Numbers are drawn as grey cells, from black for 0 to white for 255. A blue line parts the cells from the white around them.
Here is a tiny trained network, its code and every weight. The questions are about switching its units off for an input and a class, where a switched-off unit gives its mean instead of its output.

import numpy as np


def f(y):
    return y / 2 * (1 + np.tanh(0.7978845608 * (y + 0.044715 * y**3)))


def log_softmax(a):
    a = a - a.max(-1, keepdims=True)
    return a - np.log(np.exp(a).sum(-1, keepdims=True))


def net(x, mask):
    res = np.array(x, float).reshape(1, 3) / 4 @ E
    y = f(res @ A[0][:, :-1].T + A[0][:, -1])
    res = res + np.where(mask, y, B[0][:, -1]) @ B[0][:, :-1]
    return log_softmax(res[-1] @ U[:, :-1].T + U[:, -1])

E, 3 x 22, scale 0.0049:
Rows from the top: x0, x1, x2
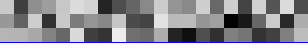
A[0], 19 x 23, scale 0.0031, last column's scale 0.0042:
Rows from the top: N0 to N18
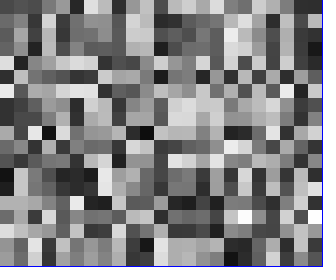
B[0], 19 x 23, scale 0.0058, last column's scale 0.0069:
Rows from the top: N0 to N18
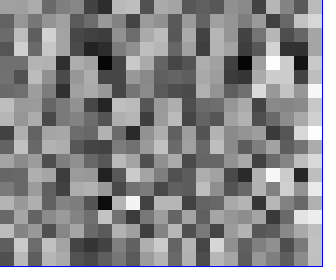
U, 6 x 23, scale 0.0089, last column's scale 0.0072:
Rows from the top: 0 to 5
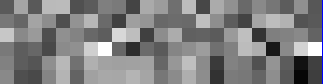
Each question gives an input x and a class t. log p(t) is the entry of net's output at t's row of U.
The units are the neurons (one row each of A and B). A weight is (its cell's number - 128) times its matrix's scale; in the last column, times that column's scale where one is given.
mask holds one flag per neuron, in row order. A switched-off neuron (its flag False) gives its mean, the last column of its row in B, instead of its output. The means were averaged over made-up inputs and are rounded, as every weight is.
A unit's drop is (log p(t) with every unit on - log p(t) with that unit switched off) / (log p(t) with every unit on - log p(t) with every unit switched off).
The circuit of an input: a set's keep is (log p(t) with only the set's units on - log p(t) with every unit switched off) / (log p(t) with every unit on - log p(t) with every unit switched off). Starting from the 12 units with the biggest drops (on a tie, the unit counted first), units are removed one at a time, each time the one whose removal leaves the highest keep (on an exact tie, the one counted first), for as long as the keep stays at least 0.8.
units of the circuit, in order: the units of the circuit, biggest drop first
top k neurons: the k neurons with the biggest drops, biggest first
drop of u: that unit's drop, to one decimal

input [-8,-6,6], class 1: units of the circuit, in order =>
[N12]
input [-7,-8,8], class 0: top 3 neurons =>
[N15, N1, N2]
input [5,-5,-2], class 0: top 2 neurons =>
[N15, N13]
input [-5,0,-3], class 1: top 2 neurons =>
[N12, N5]
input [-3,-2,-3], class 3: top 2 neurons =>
[N4, N14]
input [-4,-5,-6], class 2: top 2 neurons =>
[N8, N11]
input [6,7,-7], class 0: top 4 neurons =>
[N9, N17, N18, N16]
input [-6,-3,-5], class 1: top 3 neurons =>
[N12, N5, N13]
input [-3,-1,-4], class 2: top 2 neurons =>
[N6, N4]
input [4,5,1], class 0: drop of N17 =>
0.2
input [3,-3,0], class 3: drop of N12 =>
0.3
